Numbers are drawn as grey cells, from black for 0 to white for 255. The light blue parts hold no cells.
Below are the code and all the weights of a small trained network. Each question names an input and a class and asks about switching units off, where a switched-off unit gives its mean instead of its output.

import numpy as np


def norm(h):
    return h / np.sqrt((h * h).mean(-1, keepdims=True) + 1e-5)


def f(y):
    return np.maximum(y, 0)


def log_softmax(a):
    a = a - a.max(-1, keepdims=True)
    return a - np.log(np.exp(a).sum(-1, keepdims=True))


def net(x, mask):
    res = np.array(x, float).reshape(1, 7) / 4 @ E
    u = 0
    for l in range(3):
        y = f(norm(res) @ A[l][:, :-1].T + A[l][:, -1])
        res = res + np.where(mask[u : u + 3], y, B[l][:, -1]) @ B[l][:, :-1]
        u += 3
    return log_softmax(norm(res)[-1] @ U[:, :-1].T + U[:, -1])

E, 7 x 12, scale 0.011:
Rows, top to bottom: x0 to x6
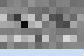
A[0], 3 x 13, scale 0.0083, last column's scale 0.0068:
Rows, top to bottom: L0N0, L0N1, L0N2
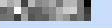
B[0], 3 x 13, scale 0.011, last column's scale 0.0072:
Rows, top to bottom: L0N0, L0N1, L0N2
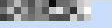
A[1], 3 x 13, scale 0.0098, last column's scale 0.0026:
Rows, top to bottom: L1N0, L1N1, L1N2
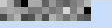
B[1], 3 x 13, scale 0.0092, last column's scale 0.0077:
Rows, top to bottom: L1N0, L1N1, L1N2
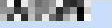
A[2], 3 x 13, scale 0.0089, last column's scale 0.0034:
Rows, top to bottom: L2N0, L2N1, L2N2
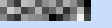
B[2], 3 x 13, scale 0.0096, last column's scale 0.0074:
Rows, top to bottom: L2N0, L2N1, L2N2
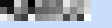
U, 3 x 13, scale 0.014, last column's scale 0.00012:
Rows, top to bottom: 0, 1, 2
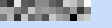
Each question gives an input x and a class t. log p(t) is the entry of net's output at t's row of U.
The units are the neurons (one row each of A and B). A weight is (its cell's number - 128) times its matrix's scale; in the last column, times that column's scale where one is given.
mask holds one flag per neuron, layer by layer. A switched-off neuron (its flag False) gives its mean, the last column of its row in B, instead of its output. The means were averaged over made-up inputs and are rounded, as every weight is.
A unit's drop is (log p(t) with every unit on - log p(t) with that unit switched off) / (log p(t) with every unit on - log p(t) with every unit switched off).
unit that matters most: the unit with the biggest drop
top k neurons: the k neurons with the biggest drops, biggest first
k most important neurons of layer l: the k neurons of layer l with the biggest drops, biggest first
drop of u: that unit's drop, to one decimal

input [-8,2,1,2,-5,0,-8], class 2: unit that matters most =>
L0N2
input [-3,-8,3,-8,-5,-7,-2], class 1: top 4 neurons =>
L2N2, L0N1, L0N2, L1N0
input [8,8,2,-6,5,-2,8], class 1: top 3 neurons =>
L2N2, L0N1, L1N2
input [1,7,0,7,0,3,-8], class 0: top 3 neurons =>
L0N0, L2N1, L1N1
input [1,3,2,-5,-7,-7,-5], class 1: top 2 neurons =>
L2N2, L0N2
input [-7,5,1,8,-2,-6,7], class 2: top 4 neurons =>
L1N0, L0N2, L2N2, L1N1
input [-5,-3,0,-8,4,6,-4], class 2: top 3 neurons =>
L0N1, L1N2, L2N1
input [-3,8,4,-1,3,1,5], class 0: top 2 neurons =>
L2N0, L0N0
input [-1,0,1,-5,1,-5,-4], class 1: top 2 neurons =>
L2N2, L2N0
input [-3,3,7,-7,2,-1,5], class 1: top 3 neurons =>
L2N2, L1N2, L0N2
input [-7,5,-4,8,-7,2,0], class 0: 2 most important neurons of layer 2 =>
L2N1, L2N2
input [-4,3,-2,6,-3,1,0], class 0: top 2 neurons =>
L0N0, L2N1
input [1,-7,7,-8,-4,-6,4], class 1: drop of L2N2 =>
0.4
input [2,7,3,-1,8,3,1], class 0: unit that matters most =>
L2N0
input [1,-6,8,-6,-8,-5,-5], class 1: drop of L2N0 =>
0.0
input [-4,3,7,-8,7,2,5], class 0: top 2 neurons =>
L2N0, L0N0
